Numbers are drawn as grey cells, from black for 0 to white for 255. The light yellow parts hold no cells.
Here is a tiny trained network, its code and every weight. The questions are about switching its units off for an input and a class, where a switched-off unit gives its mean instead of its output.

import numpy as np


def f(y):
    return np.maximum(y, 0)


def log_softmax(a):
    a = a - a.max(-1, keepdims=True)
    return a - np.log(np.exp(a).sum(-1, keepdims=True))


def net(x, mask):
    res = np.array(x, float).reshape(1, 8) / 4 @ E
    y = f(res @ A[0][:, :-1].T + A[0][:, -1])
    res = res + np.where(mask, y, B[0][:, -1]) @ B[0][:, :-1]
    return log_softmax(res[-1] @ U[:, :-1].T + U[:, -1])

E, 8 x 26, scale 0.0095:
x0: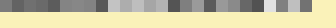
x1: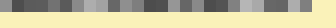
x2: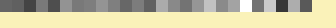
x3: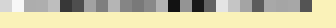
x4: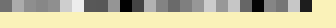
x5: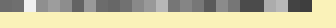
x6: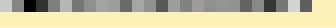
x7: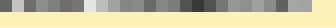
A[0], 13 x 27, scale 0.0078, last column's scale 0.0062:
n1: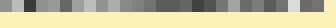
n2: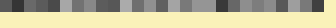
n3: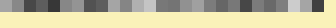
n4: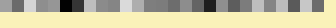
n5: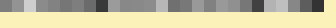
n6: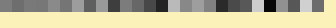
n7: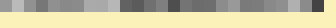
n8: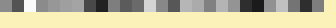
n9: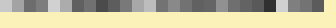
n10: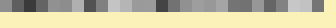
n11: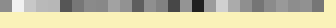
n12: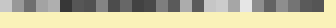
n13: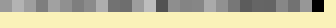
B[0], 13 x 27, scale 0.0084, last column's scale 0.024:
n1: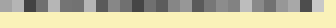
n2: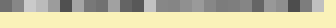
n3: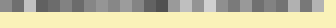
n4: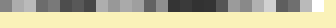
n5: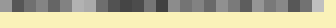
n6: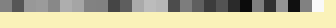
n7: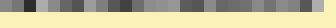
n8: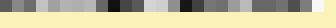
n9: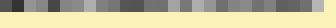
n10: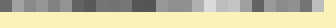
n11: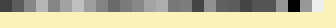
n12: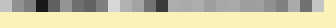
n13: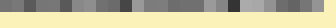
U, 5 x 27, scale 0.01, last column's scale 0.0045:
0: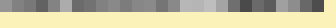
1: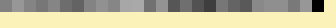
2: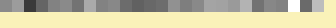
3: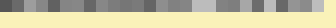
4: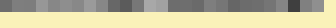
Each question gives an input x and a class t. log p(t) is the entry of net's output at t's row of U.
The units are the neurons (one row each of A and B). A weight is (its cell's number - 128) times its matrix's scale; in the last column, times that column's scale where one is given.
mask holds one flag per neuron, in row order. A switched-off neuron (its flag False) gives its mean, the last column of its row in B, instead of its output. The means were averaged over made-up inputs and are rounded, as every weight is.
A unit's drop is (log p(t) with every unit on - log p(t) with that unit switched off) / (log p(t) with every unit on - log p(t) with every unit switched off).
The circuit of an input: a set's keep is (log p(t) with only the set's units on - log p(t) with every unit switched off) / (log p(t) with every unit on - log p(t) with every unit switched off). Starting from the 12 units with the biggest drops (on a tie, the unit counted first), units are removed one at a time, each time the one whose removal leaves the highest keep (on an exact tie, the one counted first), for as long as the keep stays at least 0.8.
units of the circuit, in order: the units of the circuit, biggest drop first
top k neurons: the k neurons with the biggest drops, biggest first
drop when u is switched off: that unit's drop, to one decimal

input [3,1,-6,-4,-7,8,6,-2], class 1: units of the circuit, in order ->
n4
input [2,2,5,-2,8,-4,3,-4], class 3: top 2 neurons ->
n1, n2
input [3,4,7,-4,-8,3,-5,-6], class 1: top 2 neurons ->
n8, n4
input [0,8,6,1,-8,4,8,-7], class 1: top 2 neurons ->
n8, n11
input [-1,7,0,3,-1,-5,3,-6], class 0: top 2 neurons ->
n8, n4
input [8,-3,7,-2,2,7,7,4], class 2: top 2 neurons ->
n6, n11
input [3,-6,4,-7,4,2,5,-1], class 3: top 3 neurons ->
n6, n11, n3
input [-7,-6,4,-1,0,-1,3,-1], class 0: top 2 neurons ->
n8, n4
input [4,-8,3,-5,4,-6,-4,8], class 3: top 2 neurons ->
n6, n1
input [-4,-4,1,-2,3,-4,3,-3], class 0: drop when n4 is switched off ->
0.2
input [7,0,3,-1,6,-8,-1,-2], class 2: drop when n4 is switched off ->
0.1
